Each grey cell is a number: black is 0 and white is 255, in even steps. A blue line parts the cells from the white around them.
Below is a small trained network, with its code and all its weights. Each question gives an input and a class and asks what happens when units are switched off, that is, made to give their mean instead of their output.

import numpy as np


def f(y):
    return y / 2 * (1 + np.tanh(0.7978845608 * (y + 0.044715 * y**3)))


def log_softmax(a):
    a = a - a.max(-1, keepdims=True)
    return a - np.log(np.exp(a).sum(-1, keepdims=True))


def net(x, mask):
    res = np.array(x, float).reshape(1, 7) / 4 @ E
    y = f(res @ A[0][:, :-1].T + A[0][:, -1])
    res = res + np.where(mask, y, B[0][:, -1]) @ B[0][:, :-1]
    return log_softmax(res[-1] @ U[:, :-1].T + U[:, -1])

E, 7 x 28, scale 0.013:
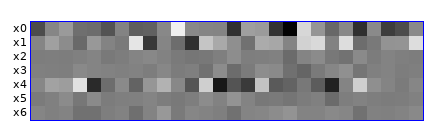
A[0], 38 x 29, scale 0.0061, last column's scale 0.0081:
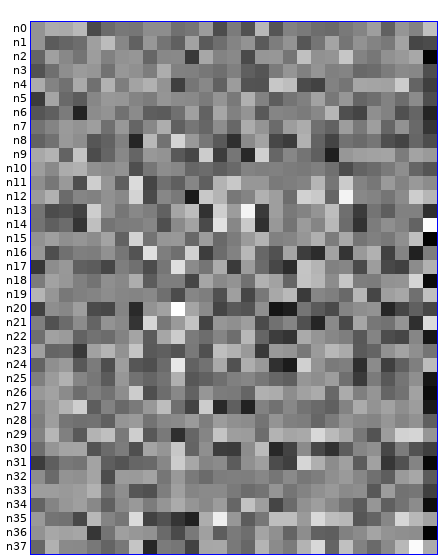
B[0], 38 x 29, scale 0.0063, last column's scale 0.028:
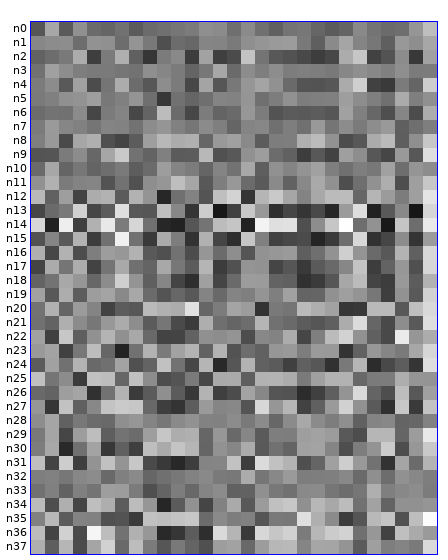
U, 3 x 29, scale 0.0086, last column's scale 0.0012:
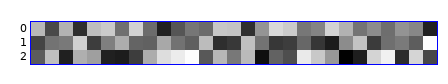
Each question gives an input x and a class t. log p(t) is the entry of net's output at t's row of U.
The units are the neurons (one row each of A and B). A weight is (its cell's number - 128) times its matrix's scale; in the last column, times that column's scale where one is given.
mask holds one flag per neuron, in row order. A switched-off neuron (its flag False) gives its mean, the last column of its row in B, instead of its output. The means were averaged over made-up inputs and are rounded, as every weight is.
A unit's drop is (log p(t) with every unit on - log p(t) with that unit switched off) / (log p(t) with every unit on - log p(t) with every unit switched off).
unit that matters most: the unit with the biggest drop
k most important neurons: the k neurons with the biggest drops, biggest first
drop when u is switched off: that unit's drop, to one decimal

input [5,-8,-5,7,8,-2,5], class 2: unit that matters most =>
n20
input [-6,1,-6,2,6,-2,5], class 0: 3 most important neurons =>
(n13, n36, n24)
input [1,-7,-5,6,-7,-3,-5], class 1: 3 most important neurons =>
(n13, n12, n6)
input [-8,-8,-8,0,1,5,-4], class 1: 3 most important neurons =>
(n14, n4, n12)
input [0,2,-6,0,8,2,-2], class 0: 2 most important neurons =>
(n36, n13)
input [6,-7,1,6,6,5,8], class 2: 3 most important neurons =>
(n20, n8, n30)
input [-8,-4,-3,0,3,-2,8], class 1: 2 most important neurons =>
(n14, n4)
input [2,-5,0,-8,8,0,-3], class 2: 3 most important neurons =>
(n20, n30, n8)
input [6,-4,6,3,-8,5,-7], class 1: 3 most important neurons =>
(n13, n24, n17)
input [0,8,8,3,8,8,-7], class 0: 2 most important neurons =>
(n12, n37)
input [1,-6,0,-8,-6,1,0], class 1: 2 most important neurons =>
(n13, n12)
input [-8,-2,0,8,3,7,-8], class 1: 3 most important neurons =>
(n14, n12, n4)
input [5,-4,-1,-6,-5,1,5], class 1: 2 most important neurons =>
(n13, n24)
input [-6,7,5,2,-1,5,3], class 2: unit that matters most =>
n35
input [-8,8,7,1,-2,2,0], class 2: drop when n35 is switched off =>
0.3
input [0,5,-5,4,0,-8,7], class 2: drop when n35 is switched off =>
0.2
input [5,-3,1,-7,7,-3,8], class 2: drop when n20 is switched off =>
0.5
